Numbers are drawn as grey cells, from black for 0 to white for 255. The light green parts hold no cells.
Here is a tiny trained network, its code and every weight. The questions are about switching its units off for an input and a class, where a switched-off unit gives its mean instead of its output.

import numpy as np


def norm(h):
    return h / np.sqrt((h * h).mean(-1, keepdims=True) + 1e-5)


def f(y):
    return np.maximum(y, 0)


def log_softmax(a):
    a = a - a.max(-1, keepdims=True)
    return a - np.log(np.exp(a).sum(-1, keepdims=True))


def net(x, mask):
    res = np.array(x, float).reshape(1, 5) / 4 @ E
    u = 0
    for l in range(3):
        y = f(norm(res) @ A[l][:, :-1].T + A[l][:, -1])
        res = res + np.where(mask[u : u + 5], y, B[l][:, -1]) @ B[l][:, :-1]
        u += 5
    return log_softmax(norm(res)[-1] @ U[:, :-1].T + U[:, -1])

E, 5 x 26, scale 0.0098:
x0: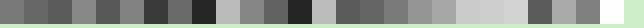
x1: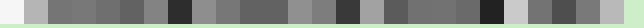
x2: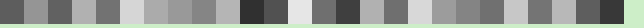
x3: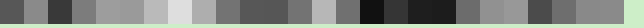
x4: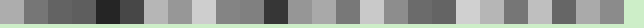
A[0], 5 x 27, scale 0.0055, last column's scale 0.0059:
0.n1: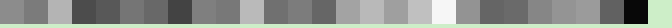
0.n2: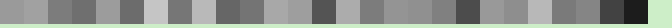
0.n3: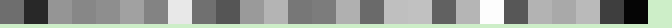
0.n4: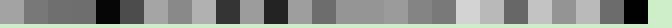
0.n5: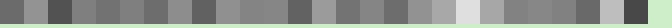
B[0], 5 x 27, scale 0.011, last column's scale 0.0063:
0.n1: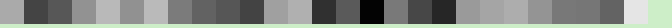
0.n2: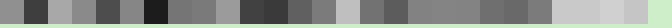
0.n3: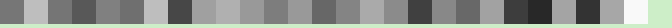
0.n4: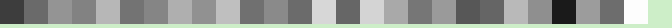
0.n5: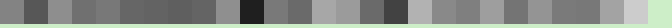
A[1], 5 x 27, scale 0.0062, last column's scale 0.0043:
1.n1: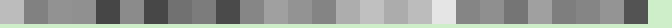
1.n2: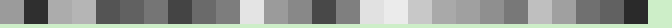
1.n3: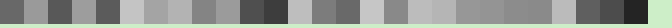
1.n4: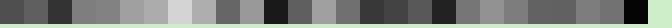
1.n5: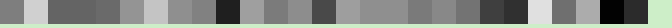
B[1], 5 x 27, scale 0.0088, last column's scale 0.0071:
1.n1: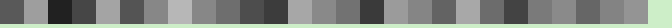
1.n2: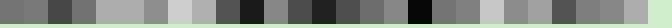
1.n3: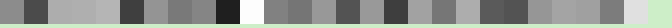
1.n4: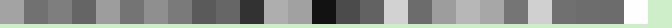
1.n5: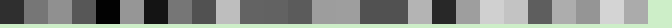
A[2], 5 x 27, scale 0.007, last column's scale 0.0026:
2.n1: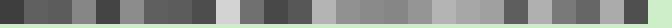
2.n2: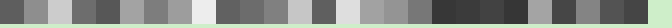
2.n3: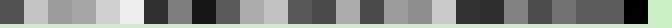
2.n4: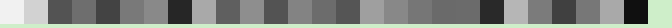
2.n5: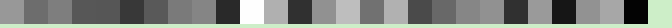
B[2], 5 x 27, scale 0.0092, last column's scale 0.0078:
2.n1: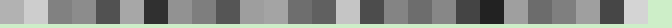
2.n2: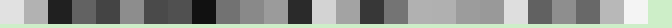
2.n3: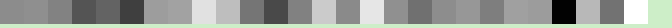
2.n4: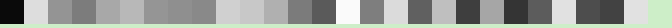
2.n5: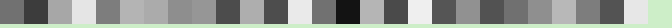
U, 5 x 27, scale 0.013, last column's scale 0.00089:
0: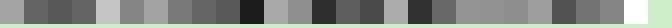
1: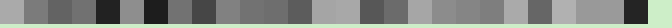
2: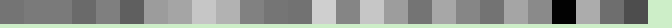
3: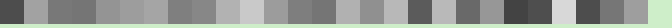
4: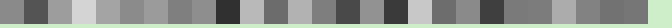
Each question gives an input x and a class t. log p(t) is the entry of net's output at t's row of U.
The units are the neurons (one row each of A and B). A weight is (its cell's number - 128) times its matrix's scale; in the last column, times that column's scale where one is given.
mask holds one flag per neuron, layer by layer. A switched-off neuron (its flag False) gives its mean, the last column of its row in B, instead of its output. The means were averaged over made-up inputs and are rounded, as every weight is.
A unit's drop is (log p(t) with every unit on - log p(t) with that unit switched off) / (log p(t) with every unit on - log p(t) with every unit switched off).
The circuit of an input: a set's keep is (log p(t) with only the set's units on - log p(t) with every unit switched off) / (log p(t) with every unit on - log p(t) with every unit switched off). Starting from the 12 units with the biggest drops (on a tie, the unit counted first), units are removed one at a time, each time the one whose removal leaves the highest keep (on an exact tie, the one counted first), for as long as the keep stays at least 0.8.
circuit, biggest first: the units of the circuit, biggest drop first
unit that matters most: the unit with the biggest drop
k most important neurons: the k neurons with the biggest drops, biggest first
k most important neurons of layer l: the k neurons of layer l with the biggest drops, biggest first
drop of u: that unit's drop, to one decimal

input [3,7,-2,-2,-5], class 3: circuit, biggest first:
2.n4
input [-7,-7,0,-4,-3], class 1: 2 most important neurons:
2.n2, 2.n4
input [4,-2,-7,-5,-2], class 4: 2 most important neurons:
2.n5, 1.n4
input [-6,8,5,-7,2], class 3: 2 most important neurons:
2.n4, 1.n4
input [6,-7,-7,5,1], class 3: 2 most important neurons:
0.n3, 1.n3
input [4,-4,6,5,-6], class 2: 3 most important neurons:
2.n3, 0.n1, 2.n5
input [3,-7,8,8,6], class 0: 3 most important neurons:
1.n4, 2.n5, 2.n4
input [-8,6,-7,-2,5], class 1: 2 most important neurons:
2.n2, 1.n3
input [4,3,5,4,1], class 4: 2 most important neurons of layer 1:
1.n3, 1.n2
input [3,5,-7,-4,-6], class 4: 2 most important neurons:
2.n5, 0.n4
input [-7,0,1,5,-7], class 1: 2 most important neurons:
2.n2, 0.n1
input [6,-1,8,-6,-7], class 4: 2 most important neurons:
1.n3, 0.n4
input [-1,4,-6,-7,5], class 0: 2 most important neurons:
1.n2, 1.n3
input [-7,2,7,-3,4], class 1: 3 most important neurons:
2.n2, 2.n5, 1.n5
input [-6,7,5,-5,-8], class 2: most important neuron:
2.n3
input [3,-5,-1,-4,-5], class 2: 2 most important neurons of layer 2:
2.n3, 2.n4
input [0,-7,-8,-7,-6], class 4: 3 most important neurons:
2.n5, 1.n4, 2.n4
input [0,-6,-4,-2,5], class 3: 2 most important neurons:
0.n3, 2.n3
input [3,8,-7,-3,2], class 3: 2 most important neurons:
2.n4, 1.n3
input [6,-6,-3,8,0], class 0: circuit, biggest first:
1.n4
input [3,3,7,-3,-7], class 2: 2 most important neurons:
2.n3, 2.n5
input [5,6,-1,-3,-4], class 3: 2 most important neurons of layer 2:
2.n4, 2.n2
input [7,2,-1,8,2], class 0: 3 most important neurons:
1.n4, 2.n2, 0.n2
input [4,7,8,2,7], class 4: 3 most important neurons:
1.n3, 2.n3, 0.n3
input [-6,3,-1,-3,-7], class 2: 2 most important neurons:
2.n3, 2.n1
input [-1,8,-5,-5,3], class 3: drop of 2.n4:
1.6
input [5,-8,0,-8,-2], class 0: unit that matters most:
0.n1
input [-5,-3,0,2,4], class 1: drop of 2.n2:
0.8
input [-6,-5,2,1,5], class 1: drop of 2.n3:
0.1
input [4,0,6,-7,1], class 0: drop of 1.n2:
0.1
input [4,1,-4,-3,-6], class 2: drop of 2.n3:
1.3
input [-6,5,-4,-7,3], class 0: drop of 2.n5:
0.0
